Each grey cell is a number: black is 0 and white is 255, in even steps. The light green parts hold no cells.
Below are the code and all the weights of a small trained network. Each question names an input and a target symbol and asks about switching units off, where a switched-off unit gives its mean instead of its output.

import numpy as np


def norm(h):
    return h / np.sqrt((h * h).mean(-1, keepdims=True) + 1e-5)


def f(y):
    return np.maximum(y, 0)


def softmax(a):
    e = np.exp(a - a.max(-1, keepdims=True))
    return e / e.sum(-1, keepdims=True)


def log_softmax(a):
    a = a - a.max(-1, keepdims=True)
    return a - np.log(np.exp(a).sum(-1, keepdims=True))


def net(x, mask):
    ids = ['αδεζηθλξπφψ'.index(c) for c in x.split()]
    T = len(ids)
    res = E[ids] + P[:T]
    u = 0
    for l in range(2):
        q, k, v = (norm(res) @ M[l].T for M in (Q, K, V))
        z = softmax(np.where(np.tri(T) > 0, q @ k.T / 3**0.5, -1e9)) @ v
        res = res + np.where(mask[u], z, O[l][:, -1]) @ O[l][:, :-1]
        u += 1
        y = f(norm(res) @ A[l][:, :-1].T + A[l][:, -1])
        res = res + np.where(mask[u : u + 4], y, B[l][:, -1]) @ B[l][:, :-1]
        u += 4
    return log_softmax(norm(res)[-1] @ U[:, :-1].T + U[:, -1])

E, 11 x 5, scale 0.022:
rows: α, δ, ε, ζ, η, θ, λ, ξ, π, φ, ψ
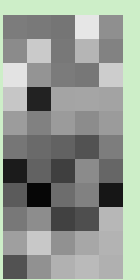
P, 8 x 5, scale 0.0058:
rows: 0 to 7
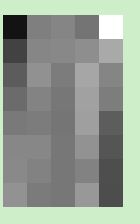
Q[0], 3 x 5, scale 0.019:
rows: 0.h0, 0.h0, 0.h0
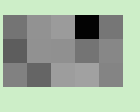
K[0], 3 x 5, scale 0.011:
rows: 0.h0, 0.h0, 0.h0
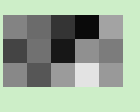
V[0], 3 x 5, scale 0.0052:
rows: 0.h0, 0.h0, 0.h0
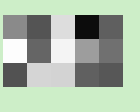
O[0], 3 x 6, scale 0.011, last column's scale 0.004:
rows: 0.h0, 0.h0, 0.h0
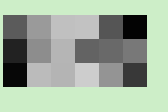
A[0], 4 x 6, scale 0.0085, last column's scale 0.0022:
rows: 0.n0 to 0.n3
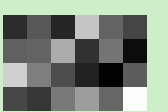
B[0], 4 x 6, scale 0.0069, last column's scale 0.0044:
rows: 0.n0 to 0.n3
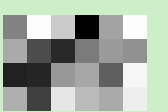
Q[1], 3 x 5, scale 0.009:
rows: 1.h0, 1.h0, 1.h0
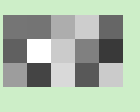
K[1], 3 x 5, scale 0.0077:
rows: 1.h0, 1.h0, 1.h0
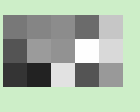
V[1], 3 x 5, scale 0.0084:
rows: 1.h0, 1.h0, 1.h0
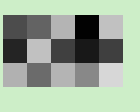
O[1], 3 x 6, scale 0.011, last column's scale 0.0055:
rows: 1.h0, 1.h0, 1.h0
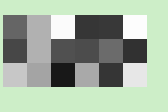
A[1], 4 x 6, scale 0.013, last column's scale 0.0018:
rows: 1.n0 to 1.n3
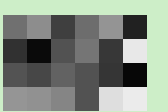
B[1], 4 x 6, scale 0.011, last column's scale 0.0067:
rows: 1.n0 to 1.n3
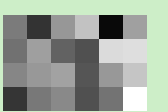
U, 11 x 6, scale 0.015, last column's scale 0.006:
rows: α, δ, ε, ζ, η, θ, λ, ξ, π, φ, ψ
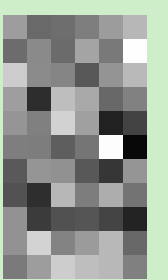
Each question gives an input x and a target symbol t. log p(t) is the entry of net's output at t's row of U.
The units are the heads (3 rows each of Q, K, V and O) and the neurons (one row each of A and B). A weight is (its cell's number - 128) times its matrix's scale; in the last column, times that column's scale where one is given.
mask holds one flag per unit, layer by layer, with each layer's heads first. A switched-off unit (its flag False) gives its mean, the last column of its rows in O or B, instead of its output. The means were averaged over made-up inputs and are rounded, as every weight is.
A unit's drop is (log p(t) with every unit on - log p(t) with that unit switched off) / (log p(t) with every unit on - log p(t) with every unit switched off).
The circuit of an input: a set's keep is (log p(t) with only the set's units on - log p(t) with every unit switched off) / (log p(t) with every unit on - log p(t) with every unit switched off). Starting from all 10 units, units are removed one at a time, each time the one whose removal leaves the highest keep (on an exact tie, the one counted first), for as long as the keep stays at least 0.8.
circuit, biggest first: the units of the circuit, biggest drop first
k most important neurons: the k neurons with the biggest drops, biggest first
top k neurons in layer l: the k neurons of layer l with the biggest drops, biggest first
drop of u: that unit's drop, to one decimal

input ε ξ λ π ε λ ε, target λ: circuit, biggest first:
1.h0, 0.n0, 1.n3
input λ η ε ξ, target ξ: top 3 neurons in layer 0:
0.n3, 0.n2, 0.n1
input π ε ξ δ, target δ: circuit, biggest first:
1.h0, 1.n0, 0.n3
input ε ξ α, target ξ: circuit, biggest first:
1.h0, 0.h0
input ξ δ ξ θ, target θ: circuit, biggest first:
1.n1, 0.n2
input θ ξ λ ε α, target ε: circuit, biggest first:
0.h0
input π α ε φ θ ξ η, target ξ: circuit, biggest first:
1.h0, 0.n0
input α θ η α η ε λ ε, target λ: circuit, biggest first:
1.h0, 0.n3, 0.h0
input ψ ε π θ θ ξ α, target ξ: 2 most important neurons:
1.n3, 1.n1
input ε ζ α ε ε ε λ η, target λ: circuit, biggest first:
1.h0, 0.n0
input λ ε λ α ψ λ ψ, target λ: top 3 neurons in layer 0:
0.n0, 0.n3, 0.n2
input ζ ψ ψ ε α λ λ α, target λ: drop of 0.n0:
1.1
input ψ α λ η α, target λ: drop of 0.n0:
0.6
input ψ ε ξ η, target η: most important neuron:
1.n1
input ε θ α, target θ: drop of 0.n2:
0.2
